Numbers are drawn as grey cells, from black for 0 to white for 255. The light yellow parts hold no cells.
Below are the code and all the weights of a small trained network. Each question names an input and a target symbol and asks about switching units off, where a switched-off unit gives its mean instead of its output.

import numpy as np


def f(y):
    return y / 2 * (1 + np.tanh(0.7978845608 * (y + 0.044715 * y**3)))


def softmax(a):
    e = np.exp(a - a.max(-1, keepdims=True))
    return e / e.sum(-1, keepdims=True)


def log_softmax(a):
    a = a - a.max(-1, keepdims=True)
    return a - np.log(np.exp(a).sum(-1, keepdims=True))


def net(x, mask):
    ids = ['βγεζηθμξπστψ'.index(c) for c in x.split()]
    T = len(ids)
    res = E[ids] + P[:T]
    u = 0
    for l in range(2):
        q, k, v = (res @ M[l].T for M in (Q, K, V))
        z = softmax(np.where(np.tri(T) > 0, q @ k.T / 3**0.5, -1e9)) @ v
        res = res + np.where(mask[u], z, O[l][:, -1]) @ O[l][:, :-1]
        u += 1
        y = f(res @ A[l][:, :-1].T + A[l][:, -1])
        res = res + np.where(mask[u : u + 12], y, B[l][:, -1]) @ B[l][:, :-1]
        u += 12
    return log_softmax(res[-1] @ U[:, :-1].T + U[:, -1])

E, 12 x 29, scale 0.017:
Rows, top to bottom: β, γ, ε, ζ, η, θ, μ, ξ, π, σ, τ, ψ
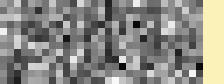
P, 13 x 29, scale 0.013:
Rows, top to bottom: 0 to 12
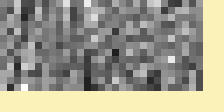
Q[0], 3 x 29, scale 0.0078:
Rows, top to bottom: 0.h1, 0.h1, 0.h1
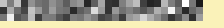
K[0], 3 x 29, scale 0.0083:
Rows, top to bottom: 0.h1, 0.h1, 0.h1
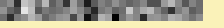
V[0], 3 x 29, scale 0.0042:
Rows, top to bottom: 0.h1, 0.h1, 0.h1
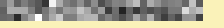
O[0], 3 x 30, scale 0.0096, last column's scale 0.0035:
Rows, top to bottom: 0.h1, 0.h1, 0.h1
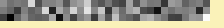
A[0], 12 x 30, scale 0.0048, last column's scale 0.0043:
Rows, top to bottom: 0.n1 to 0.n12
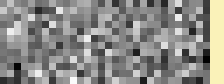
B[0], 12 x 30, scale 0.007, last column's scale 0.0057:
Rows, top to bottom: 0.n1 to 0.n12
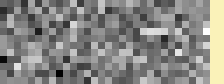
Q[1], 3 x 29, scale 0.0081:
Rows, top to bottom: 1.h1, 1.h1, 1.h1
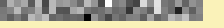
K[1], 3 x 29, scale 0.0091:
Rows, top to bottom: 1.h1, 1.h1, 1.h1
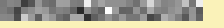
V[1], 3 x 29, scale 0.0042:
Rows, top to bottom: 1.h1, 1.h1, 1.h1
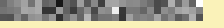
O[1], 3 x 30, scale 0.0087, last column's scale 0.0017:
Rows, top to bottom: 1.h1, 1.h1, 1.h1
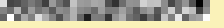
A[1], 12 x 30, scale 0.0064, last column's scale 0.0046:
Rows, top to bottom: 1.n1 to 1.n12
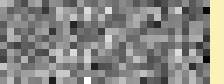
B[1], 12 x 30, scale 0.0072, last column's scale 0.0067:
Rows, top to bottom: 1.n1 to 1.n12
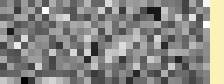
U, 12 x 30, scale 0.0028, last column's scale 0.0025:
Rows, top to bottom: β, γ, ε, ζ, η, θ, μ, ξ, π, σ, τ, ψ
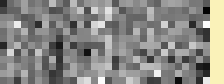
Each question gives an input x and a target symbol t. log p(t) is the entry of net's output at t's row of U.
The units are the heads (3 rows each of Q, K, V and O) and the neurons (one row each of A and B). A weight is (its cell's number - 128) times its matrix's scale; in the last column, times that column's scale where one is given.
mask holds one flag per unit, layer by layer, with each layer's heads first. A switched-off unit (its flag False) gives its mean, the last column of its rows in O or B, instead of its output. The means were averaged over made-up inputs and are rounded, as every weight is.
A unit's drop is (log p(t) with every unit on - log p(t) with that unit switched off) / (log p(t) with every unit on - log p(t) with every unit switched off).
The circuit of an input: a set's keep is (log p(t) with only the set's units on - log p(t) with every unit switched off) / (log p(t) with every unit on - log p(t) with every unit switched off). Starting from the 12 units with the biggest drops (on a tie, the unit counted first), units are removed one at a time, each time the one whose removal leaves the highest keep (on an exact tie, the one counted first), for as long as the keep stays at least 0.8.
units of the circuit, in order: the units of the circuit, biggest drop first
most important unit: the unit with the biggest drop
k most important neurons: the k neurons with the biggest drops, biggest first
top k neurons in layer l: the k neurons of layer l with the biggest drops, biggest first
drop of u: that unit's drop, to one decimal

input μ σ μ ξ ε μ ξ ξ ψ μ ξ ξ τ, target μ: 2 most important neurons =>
(1.n7, 0.n10)
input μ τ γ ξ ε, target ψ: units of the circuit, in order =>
(0.h1)
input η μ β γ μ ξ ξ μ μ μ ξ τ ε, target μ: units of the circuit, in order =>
(0.h1, 1.h1)
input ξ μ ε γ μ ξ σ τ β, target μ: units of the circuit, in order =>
(0.h1, 1.h1)
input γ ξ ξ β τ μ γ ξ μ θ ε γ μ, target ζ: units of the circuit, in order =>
(0.h1, 0.n5, 1.n1)
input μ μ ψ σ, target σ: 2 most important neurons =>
(0.n11, 0.n12)
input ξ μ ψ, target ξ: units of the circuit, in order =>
(1.h1, 0.h1, 0.n8, 0.n2)
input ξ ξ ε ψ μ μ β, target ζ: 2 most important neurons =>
(0.n5, 1.n1)
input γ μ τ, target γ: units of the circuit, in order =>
(0.h1, 1.h1, 1.n9)
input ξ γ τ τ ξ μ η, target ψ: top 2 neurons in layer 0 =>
(0.n5, 0.n7)
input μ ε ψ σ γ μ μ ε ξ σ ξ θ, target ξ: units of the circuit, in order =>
(0.h1, 1.h1)
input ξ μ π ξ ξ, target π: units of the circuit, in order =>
(1.h1, 0.h1)
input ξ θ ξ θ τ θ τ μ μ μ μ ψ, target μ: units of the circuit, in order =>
(1.h1, 1.n7, 0.h1)
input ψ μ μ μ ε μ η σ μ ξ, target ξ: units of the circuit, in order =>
(1.h1)
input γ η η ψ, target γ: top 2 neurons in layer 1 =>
(1.n9, 1.n5)
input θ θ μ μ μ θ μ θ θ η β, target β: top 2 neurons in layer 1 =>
(1.n8, 1.n3)
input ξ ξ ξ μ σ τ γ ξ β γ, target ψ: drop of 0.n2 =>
0.0
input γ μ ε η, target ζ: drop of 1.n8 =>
0.1
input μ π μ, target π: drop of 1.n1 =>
0.1
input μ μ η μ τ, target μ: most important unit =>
1.n7
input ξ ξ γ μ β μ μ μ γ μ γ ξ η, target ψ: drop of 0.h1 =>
0.2
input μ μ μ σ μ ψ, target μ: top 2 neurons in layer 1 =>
(1.n7, 1.n4)
